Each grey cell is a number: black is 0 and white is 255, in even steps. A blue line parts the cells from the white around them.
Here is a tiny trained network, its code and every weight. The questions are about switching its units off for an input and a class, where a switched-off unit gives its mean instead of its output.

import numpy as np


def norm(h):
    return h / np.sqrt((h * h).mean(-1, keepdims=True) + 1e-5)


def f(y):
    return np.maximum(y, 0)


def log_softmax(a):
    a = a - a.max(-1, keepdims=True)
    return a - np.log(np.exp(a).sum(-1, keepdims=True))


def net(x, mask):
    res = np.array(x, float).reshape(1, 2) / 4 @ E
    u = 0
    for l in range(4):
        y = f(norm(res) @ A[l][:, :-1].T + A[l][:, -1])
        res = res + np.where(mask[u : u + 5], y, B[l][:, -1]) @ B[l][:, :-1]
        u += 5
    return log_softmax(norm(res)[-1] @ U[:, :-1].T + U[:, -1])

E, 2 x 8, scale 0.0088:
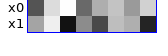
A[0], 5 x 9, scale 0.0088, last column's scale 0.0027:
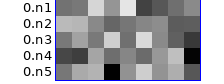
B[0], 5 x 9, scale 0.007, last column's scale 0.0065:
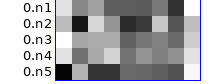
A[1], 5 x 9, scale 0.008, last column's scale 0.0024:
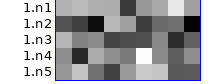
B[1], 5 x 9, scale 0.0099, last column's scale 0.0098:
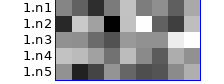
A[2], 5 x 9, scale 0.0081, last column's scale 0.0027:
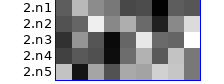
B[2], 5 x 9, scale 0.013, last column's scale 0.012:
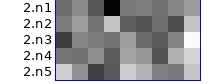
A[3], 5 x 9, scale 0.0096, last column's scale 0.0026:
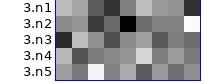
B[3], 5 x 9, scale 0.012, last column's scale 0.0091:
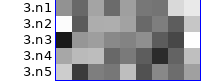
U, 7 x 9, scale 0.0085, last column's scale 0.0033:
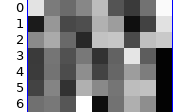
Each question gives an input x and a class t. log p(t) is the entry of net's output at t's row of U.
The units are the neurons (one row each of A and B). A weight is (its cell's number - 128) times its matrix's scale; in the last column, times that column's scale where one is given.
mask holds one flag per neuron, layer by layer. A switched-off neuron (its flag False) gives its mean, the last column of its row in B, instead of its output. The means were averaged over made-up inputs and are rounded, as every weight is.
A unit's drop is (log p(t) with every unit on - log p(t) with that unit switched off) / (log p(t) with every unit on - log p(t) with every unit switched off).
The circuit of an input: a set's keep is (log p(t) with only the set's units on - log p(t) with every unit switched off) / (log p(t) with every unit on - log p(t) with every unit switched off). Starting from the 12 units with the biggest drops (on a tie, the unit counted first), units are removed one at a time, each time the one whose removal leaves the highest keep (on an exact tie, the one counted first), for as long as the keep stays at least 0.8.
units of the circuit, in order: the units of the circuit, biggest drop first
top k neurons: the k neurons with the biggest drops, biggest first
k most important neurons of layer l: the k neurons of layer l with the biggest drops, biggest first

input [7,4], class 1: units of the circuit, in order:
0.n5, 3.n3
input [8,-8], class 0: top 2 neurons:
1.n2, 0.n4
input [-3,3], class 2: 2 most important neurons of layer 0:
0.n5, 0.n1
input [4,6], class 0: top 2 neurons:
1.n2, 3.n2
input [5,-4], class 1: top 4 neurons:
0.n5, 0.n2, 0.n3, 2.n2
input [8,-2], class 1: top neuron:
0.n5
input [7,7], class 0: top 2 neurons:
1.n2, 0.n3
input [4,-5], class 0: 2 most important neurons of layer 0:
0.n4, 0.n1
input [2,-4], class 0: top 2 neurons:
0.n4, 1.n2
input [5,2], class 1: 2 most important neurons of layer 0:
0.n5, 0.n1
